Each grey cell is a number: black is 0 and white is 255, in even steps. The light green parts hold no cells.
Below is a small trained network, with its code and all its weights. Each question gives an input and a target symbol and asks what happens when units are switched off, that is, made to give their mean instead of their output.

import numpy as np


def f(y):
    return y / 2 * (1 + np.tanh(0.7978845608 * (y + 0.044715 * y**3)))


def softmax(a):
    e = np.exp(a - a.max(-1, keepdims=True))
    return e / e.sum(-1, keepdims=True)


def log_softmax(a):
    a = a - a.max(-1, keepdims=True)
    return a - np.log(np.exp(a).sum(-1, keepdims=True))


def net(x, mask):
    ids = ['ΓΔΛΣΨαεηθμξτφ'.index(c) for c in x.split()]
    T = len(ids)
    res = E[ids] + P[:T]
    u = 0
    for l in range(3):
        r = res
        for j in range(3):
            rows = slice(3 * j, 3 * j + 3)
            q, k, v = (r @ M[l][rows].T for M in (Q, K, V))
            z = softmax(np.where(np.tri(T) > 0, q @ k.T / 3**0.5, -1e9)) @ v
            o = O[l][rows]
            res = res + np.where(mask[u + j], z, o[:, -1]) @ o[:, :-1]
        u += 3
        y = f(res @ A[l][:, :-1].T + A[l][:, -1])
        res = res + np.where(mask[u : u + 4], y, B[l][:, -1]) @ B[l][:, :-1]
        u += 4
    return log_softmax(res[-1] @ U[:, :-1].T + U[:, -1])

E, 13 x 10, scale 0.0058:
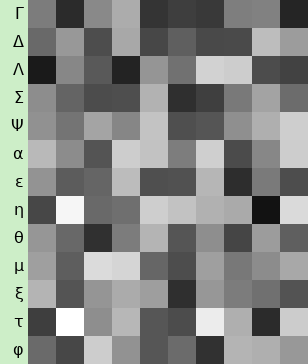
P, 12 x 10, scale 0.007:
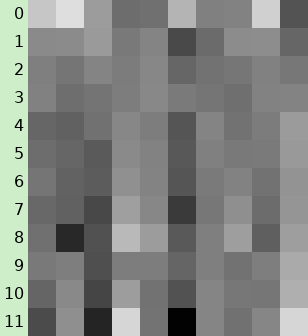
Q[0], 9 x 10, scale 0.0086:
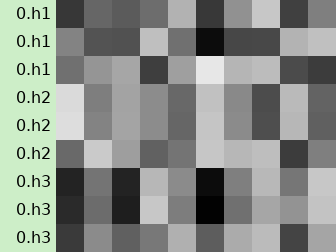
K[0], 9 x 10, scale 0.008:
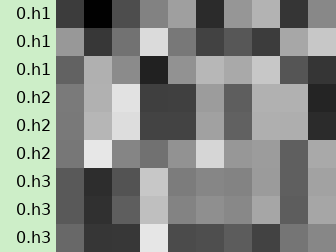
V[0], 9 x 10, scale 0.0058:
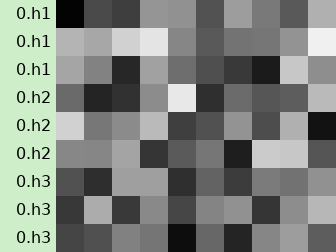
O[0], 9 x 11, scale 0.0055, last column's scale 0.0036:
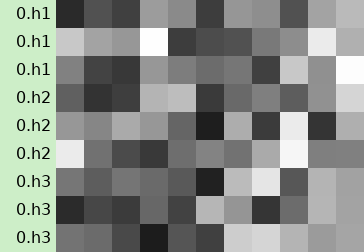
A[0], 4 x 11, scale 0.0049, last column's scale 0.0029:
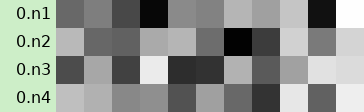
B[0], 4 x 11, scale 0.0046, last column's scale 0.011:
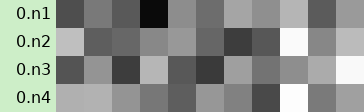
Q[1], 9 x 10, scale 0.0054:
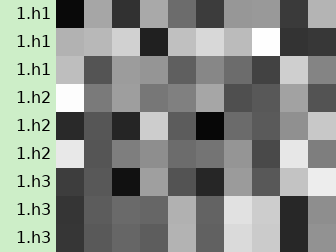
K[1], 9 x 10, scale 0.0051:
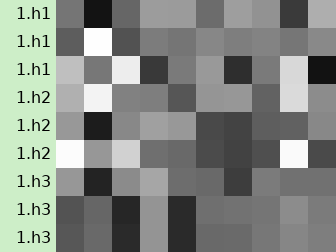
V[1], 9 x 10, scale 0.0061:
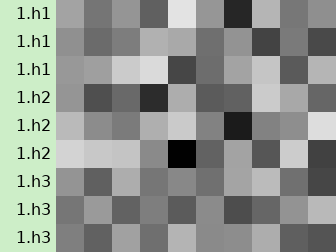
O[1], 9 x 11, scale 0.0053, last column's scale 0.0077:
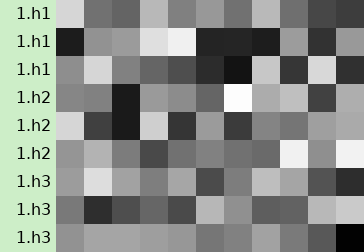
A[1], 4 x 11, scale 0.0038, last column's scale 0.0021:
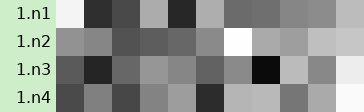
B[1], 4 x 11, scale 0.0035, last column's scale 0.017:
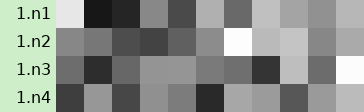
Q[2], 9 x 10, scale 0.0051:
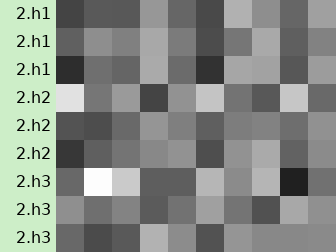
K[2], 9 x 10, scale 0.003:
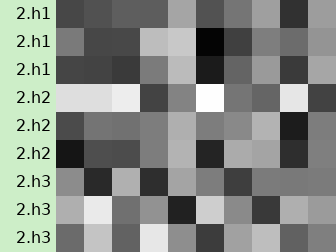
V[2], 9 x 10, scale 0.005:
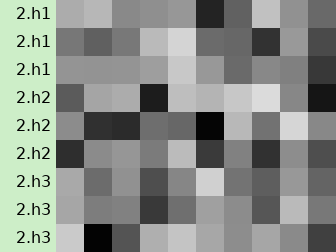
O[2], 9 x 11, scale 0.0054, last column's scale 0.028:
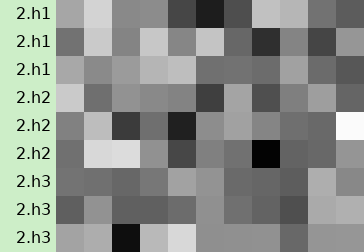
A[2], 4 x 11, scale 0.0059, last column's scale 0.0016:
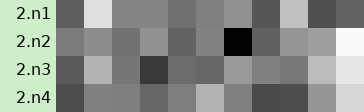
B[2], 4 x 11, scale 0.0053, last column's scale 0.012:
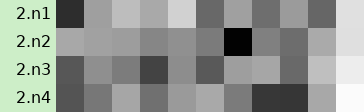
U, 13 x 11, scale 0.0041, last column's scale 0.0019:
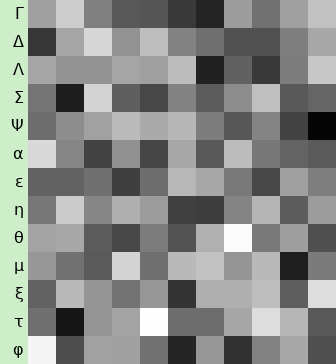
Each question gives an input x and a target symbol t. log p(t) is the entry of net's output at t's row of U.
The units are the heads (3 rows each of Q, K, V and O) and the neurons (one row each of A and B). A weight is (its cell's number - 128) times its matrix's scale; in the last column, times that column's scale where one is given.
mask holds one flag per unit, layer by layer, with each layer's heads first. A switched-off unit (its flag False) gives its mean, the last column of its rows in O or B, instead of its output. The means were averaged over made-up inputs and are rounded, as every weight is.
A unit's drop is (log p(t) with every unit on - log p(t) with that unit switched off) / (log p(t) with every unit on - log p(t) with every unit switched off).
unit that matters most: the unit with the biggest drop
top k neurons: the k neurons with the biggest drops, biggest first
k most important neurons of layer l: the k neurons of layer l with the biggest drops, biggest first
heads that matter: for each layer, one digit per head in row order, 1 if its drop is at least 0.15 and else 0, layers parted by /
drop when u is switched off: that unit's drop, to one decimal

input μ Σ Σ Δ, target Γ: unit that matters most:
0.h1
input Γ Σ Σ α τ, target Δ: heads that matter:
011 / 010 / 010
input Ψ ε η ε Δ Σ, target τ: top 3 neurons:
(0.n2; 1.n3; 0.n4)
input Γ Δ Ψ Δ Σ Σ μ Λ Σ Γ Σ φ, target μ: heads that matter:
010 / 010 / 001
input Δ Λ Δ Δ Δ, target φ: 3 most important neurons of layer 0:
(0.n3; 0.n2; 0.n1)
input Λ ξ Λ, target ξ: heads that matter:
100 / 011 / 000
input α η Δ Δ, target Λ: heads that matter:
001 / 010 / 000
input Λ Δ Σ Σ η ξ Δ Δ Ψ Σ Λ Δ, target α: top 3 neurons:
(1.n1; 0.n3; 0.n1)
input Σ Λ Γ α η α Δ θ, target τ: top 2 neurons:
(0.n2; 1.n3)
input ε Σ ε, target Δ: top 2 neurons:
(0.n4; 2.n1)
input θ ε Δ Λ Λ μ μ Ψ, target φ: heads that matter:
100 / 010 / 010
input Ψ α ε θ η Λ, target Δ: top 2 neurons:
(1.n1; 1.n2)
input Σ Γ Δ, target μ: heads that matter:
110 / 100 / 000
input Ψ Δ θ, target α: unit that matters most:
1.h2
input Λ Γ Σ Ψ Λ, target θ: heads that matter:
011 / 101 / 100
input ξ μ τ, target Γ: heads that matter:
100 / 110 / 100
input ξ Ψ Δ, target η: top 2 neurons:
(2.n1; 0.n3)
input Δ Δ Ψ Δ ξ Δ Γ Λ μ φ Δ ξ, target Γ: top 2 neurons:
(0.n1; 0.n3)
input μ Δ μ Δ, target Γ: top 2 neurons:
(2.n2; 0.n4)
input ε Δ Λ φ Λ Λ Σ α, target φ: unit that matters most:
2.h2
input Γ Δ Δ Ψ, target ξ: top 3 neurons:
(0.n3; 2.n1; 0.n1)
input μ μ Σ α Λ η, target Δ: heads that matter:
001 / 010 / 010
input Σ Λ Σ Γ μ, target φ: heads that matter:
100 / 010 / 010
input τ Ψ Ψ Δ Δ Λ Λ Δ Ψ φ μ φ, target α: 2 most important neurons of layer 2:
(2.n1; 2.n4)
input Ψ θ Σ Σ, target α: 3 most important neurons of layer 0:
(0.n2; 0.n3; 0.n4)
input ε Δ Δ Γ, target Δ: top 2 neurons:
(2.n1; 0.n4)
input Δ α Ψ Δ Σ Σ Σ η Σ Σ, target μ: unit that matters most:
2.h3
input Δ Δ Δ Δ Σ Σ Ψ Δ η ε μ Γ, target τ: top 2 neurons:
(0.n2; 1.n3)
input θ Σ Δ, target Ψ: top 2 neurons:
(0.n4; 2.n1)
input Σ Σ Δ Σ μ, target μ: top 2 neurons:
(0.n3; 0.n2)
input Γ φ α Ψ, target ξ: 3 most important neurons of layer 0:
(0.n1; 0.n3; 0.n4)
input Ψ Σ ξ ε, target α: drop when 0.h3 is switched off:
0.3
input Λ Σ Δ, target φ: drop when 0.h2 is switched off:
0.2
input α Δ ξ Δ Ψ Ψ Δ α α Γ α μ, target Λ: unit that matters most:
1.h2
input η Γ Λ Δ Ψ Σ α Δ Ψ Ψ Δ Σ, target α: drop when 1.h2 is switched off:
0.8
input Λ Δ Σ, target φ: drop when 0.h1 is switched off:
0.3
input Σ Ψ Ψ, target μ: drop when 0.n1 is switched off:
0.2
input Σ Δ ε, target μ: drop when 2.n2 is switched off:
0.0
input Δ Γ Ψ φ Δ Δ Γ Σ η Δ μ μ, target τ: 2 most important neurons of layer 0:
(0.n2; 0.n1)
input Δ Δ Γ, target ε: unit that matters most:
2.h3
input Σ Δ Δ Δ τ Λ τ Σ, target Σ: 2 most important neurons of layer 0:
(0.n2; 0.n3)
